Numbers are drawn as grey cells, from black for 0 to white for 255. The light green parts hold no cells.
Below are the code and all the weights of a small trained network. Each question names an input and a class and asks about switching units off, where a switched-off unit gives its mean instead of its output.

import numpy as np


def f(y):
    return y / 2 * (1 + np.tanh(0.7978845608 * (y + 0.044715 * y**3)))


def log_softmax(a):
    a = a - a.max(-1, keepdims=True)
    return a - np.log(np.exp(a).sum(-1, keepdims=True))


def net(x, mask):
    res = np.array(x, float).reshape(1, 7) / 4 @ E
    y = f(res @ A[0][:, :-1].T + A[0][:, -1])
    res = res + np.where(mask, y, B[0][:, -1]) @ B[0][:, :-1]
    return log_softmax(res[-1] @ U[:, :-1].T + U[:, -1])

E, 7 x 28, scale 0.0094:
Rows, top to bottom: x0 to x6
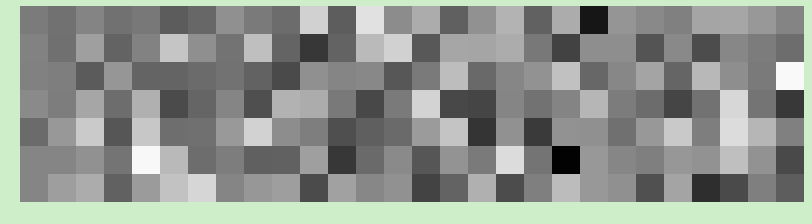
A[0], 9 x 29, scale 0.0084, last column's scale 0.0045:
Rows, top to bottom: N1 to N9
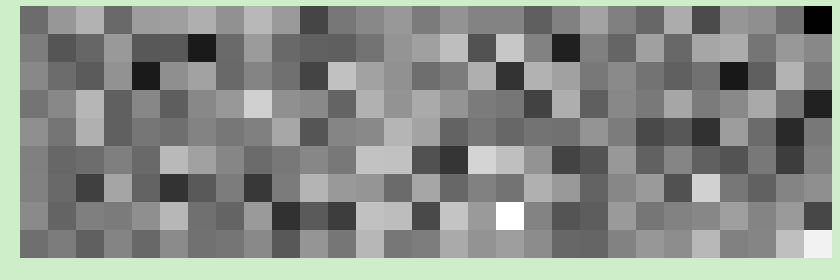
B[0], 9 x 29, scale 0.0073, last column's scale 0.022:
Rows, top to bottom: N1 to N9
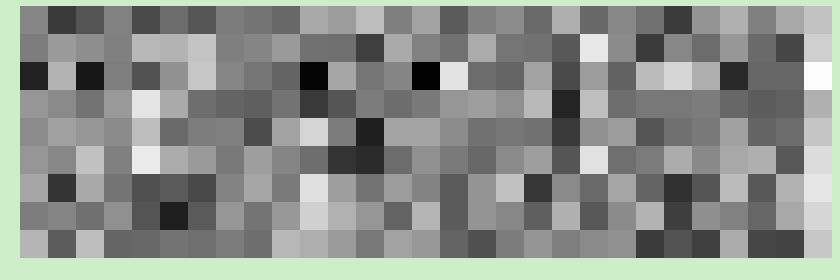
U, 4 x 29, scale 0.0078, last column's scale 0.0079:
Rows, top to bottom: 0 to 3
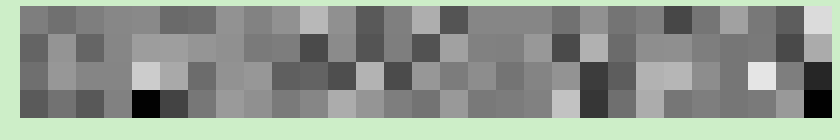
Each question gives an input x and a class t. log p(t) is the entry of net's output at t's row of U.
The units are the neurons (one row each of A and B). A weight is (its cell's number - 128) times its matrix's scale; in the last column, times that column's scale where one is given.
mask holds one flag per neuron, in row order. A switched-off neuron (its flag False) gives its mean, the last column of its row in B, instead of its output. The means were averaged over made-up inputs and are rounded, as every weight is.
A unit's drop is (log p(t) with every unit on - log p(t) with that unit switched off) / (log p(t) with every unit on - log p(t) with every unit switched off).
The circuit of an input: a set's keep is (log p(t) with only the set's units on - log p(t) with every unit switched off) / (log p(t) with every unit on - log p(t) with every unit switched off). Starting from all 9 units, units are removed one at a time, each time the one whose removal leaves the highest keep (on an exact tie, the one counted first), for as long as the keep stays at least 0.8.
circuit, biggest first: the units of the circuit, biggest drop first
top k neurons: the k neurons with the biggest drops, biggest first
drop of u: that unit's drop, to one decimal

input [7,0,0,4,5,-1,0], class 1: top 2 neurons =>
[N4; N8]
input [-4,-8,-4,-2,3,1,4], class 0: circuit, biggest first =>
[N3]
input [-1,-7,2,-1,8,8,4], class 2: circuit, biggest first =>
[N3; N7; N9; N5]
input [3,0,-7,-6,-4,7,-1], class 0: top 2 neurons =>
[N3; N8]
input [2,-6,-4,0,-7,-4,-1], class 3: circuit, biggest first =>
[N7; N3]
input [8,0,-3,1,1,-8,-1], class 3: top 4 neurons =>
[N6; N2; N5; N9]
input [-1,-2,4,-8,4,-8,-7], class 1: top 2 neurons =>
[N3; N2]
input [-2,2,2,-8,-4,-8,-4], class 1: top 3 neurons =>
[N3; N8; N1]
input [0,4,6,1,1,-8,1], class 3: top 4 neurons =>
[N6; N2; N5; N4]
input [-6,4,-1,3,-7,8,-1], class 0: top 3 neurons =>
[N3; N8; N4]
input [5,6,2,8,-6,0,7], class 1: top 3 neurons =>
[N7; N8; N6]
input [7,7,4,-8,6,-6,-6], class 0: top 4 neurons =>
[N8; N9; N2; N4]
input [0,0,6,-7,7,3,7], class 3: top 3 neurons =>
[N6; N2; N5]
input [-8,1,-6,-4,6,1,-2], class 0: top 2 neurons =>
[N3; N1]
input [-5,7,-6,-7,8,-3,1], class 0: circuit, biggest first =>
[N1]
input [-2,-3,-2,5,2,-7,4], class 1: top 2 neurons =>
[N7; N8]
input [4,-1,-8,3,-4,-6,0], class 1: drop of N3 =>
0.4
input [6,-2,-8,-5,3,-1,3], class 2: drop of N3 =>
0.7
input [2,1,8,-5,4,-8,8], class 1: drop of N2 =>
0.0
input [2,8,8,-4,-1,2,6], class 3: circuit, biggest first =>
[N8]
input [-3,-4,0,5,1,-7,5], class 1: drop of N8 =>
0.1
